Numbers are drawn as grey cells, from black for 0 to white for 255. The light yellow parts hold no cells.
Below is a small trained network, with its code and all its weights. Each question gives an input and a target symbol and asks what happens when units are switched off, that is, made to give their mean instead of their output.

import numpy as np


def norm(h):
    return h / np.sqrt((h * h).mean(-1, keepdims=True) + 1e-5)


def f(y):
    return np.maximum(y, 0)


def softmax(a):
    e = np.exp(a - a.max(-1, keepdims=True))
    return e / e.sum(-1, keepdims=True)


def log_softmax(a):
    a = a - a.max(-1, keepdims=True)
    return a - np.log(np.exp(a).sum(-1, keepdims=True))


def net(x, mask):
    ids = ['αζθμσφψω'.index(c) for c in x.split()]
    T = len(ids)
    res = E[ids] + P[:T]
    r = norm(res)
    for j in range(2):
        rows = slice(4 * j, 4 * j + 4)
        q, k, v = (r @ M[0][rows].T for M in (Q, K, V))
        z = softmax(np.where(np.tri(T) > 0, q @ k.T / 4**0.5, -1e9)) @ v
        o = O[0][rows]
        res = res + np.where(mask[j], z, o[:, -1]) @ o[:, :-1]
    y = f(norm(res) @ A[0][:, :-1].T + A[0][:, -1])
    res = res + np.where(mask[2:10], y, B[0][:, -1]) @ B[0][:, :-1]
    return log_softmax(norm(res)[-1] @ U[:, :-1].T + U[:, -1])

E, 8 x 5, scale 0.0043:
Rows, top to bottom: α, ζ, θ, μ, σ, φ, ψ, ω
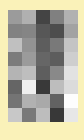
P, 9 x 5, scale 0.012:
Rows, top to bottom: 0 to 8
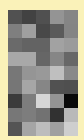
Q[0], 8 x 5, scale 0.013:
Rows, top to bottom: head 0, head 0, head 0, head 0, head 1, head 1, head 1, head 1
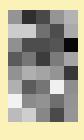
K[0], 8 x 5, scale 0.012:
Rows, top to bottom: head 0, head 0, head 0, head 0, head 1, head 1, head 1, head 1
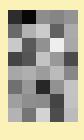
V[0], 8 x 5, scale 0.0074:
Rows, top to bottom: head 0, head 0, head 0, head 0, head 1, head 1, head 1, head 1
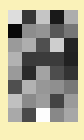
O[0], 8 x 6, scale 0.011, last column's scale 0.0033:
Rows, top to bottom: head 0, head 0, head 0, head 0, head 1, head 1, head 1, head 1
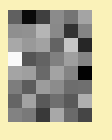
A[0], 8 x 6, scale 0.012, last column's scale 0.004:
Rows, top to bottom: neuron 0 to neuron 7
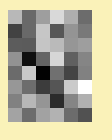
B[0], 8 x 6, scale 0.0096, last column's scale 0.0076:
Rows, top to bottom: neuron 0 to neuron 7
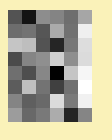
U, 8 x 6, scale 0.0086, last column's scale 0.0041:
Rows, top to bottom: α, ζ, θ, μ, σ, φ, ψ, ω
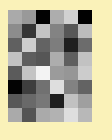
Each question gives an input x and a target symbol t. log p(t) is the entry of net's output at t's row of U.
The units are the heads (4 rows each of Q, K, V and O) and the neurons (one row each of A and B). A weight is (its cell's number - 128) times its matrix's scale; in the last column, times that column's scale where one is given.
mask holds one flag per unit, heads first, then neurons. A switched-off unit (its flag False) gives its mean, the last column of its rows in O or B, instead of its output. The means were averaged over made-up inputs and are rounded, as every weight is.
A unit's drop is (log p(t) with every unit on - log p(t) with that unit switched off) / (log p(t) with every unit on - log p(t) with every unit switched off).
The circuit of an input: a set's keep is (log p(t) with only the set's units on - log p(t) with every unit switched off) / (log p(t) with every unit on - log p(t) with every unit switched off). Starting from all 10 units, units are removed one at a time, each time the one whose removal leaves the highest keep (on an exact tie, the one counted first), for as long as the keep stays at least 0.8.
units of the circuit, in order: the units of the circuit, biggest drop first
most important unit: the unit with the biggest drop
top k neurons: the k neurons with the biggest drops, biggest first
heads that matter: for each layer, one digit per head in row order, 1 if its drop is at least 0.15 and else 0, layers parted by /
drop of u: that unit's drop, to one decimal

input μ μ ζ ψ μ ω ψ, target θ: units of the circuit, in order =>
neuron 2; neuron 4
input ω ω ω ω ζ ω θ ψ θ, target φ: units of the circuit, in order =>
head 0; neuron 3
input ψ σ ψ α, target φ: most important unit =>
head 1
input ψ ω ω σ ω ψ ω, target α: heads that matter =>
10
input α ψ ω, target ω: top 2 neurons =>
neuron 4; neuron 6
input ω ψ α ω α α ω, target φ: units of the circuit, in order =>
head 0; neuron 4
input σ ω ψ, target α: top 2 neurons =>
neuron 2; neuron 4
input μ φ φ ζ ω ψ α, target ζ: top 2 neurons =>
neuron 0; neuron 4
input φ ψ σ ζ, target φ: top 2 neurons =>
neuron 6; neuron 2
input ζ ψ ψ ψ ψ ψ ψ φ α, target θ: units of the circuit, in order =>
neuron 2; head 0; neuron 4
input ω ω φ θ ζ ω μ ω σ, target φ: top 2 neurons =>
neuron 3; neuron 4
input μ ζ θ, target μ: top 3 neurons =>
neuron 4; neuron 2; neuron 3
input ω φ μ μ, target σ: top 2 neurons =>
neuron 2; neuron 4
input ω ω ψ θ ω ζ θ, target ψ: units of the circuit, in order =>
head 0
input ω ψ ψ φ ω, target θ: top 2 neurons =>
neuron 2; neuron 4
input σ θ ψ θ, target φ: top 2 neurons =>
neuron 6; neuron 2
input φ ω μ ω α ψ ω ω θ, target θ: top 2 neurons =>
neuron 4; neuron 2
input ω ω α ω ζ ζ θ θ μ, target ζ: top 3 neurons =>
neuron 0; neuron 4; neuron 7
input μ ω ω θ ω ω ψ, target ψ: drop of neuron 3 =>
0.0
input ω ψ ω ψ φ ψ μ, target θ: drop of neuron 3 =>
0.2
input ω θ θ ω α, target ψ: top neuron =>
neuron 0
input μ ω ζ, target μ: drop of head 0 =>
1.1
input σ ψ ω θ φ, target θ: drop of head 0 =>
0.5
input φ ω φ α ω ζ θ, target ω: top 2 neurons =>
neuron 4; neuron 0
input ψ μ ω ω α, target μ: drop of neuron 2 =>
0.3
